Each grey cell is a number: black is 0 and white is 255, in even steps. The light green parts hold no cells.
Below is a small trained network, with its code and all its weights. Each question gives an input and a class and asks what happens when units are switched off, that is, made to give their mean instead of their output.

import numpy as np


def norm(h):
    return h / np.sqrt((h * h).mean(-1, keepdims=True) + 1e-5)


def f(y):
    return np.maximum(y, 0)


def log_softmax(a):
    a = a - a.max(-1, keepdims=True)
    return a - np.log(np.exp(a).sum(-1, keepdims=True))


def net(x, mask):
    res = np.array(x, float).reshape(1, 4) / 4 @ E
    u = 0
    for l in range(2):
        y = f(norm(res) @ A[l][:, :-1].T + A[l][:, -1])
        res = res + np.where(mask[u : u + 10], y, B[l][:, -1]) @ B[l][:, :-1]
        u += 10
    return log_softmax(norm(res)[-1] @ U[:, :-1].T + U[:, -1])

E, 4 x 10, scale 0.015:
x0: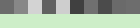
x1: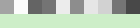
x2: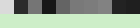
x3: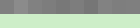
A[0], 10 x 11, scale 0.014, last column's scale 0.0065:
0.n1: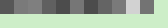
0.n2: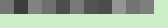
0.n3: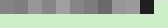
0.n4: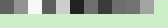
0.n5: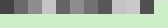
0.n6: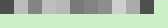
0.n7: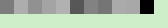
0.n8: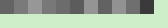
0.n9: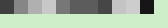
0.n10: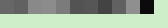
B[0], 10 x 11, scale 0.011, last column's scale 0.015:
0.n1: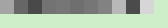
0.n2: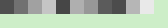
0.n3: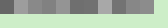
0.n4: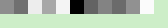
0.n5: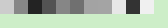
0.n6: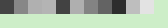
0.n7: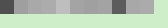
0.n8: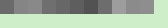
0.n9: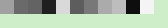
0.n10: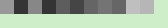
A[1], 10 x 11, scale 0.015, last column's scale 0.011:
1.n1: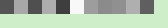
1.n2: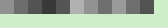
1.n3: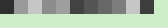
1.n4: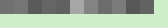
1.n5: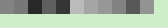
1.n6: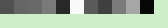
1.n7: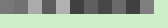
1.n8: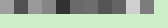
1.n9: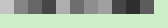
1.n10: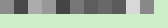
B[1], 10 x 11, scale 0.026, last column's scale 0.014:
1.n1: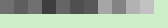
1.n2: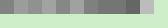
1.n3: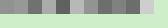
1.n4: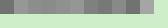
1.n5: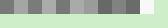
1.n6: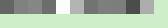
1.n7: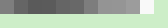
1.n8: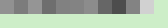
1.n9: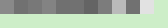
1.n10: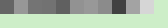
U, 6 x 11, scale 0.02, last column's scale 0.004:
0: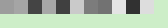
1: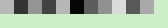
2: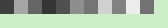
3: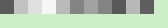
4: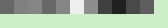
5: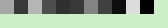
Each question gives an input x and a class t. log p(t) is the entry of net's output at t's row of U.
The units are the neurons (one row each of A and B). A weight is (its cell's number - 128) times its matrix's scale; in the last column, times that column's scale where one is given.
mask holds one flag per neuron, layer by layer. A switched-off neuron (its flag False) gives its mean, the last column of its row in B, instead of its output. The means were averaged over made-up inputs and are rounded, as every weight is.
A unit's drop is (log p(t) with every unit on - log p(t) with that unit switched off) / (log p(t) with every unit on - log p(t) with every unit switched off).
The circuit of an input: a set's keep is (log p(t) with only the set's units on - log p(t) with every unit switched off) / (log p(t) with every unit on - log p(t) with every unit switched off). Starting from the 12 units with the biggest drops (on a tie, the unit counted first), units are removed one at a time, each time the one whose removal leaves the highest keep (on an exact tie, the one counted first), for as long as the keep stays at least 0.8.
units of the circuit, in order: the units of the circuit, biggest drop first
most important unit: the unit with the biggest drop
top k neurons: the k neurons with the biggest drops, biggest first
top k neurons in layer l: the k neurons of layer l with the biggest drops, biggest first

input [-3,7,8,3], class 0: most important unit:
0.n4
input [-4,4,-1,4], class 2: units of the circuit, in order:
(0.n4; 1.n1)
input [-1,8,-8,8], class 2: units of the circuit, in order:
(0.n4; 1.n1)
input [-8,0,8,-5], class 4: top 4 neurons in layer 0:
(0.n9; 0.n5; 0.n1; 0.n4)
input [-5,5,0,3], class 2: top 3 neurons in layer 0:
(0.n9; 0.n5; 0.n4)
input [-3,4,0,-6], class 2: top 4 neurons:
(0.n9; 0.n4; 0.n5; 1.n1)
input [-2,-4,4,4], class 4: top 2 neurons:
(0.n4; 1.n6)
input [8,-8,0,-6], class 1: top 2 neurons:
(0.n9; 0.n6)
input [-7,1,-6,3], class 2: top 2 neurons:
(1.n1; 0.n6)
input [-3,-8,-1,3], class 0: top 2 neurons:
(0.n5; 0.n4)
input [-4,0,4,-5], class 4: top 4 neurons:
(0.n4; 0.n9; 0.n5; 0.n1)
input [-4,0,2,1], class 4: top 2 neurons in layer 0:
(0.n9; 0.n5)
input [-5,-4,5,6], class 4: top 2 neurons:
(0.n4; 1.n6)
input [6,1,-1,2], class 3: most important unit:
0.n5
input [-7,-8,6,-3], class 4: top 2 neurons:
(1.n6; 0.n4)
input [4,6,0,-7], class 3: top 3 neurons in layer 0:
(0.n9; 0.n5; 0.n1)
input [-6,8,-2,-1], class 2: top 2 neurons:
(1.n1; 0.n4)
